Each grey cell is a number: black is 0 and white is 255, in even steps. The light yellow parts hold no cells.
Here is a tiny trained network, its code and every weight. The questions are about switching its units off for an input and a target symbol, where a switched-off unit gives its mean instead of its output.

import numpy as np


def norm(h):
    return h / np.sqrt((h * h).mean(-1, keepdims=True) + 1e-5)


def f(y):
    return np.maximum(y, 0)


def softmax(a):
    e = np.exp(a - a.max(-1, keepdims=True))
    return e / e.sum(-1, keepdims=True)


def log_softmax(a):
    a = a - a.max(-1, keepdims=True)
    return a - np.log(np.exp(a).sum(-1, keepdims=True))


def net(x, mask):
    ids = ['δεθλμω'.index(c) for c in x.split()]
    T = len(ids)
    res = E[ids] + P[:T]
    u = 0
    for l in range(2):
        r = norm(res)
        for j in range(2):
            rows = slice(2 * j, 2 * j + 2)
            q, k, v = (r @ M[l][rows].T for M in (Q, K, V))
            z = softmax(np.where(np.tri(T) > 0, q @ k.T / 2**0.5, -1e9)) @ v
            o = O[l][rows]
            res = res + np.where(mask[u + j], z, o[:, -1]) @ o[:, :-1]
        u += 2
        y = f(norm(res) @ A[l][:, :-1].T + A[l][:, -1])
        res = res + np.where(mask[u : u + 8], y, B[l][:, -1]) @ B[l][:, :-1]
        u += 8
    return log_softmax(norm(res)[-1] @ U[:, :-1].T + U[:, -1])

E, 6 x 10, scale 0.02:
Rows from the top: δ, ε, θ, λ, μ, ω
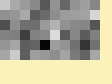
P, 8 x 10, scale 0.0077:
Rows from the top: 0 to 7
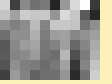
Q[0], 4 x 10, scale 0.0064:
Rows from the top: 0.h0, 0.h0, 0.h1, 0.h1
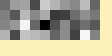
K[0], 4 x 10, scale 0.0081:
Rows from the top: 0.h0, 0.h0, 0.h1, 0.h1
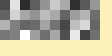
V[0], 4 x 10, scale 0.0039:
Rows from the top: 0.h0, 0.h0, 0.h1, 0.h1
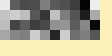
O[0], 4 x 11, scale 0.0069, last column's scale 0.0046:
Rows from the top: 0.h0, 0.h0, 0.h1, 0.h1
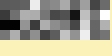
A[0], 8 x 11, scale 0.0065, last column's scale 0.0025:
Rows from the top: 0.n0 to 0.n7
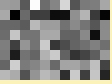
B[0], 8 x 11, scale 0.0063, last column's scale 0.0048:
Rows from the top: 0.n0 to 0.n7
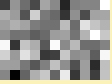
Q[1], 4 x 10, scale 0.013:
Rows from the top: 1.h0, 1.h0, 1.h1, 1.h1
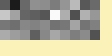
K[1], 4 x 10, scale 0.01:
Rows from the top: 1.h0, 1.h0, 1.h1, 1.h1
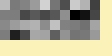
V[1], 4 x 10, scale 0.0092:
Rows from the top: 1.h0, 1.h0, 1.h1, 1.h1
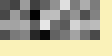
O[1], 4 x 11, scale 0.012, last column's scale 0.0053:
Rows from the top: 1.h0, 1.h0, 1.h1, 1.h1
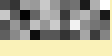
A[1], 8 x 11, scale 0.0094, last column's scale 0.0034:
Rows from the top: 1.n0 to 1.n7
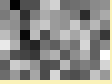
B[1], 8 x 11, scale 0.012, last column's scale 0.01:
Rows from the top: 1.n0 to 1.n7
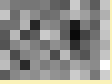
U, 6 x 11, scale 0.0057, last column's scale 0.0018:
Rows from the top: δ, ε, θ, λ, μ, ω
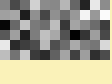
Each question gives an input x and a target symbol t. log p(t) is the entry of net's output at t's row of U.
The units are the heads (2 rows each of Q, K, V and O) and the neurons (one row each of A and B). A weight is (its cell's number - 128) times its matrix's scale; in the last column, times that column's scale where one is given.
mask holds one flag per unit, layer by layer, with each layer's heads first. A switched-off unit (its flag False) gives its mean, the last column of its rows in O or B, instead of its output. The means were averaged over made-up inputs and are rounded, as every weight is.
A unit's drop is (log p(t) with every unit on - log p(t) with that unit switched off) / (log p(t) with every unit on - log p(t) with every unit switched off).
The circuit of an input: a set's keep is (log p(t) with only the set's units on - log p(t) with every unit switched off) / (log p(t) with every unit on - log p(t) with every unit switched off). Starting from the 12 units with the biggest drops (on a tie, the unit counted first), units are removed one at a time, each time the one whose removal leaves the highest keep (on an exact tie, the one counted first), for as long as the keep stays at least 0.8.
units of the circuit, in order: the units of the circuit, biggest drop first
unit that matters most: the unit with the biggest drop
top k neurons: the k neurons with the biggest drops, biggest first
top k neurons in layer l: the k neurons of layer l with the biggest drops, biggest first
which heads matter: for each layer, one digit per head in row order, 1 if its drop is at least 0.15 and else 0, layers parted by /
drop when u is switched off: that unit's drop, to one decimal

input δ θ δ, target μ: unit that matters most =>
1.h0
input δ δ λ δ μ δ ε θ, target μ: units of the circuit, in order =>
[1.h0; 0.n5; 1.n0; 0.h0]
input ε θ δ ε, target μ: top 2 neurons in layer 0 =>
[0.n5; 0.n2]
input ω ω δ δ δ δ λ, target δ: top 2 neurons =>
[0.n5; 0.n7]
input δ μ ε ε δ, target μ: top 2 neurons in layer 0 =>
[0.n5; 0.n0]
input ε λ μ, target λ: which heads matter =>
01 / 10
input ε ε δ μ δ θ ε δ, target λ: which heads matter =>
01 / 10
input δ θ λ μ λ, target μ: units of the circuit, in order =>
[1.h0; 0.n5; 1.n0]
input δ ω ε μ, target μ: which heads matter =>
00 / 10
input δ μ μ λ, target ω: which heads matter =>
10 / 01
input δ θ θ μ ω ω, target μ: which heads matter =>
00 / 10
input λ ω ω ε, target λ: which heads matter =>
00 / 10
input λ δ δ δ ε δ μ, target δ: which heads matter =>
11 / 10
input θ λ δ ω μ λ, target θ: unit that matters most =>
0.h0
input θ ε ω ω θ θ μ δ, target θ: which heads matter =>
01 / 10
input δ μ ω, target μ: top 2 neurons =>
[0.n5; 0.n0]
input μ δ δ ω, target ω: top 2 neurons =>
[0.n6; 0.n1]
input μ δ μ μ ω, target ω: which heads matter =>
00 / 01
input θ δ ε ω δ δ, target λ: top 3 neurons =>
[0.n0; 1.n3; 0.n5]
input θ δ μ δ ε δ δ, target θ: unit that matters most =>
0.h1
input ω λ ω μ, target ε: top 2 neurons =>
[0.n0; 1.n6]
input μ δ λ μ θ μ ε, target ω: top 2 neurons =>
[1.n3; 0.n6]
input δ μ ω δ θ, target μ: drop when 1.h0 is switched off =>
1.1
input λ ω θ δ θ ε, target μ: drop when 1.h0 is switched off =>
1.0
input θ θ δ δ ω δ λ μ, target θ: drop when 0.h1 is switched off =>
0.2
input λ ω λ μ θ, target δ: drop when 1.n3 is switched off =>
0.1
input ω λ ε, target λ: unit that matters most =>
1.n3
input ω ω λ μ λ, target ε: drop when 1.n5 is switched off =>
0.1
